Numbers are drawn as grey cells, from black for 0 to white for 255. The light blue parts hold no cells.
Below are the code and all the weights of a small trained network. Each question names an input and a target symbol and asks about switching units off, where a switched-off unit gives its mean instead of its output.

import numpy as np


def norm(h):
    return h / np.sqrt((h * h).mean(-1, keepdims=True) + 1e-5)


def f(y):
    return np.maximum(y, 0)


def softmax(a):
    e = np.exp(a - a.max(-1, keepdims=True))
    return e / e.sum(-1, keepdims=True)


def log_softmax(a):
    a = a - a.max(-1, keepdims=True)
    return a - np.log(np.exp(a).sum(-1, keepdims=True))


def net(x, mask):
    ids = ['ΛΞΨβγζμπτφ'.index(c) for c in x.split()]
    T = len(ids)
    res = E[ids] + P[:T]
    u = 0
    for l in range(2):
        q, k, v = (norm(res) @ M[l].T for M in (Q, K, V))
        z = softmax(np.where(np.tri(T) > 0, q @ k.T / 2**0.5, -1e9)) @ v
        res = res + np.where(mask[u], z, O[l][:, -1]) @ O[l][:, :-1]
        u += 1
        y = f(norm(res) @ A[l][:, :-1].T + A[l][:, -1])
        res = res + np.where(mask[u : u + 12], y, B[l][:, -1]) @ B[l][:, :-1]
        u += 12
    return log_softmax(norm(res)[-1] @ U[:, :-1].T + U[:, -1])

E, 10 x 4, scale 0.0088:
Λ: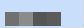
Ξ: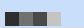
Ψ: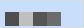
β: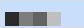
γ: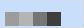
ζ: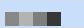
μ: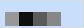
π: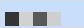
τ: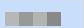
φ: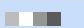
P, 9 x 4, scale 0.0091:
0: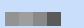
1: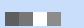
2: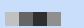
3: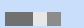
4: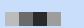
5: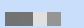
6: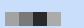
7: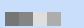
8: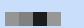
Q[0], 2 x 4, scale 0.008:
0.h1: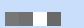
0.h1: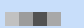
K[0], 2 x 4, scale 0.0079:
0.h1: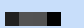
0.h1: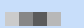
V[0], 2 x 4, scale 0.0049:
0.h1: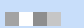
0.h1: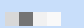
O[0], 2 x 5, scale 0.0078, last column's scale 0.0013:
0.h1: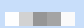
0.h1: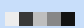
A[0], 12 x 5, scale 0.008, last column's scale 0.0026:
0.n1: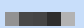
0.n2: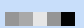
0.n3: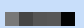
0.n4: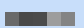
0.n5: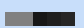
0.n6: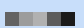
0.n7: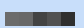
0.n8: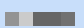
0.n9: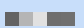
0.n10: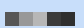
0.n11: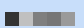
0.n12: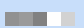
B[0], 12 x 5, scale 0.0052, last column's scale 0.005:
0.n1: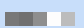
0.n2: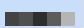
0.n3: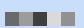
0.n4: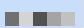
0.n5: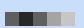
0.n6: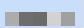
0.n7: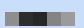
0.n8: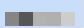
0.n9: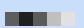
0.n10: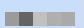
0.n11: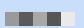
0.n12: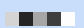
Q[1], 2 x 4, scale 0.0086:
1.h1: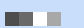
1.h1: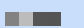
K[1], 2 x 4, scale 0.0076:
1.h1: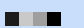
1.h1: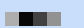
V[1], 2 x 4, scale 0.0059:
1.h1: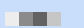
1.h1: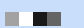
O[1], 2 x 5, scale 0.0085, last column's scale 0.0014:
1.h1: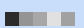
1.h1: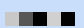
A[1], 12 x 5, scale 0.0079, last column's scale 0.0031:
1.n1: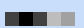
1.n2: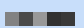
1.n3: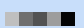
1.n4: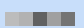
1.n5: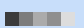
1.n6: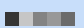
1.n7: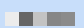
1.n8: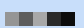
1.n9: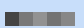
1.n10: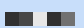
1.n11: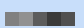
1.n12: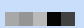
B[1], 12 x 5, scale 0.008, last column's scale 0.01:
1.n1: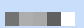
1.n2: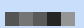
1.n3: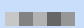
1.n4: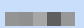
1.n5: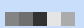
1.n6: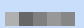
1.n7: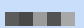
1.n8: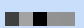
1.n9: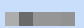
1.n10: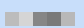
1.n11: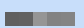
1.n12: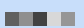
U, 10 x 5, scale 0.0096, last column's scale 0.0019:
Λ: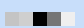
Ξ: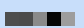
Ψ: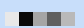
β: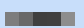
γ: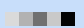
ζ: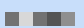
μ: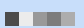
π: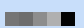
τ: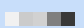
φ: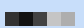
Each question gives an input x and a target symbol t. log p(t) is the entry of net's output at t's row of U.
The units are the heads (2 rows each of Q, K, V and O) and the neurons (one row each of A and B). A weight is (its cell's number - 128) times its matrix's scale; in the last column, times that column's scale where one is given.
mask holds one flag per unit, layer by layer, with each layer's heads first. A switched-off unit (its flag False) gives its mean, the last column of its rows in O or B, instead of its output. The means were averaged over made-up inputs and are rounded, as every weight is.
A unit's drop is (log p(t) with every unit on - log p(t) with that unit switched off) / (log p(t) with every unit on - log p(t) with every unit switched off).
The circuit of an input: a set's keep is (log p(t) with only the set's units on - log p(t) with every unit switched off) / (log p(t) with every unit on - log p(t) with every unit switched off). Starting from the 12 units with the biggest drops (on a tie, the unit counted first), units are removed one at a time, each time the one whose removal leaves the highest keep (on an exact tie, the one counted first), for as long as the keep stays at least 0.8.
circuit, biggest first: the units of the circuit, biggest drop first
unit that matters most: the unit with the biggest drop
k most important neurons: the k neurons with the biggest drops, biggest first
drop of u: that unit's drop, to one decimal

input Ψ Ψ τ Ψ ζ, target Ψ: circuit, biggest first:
[0.h1 1.n7]
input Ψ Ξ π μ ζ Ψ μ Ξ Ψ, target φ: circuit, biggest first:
[1.n10 0.n5]
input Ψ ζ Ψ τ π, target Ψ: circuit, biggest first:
[0.h1 0.n12 1.n7]
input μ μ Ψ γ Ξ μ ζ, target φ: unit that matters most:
0.n12
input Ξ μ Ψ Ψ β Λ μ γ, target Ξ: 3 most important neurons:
[0.n9 0.n6 0.n10]
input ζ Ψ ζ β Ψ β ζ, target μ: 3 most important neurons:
[1.n1 0.n5 0.n7]
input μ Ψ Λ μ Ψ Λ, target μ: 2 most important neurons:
[1.n10 0.n10]
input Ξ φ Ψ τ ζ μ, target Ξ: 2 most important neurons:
[0.n9 0.n6]
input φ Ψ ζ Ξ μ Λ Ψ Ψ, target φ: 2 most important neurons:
[0.n9 0.n6]
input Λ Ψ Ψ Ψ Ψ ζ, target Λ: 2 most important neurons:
[0.n5 1.n10]
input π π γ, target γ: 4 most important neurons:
[0.n12 0.n1 0.n11 1.n1]
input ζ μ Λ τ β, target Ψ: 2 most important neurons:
[0.n12 0.n4]
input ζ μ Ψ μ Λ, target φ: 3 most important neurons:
[0.n5 1.n10 0.n1]
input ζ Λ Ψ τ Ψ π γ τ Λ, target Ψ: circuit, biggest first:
[0.h1]
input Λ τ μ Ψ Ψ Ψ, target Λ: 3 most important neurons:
[0.n5 1.n10 0.n9]
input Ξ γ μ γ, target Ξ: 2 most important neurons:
[0.n9 0.n6]
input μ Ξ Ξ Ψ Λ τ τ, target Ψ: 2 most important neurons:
[1.n7 1.n1]
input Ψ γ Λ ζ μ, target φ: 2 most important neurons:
[1.n10 0.n5]
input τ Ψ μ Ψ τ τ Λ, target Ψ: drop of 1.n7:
0.2
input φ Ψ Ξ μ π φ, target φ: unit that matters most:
0.n9
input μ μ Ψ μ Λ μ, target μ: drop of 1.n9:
-0.1
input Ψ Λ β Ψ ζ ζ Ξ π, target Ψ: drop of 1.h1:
0.6
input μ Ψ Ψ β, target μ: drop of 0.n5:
0.1
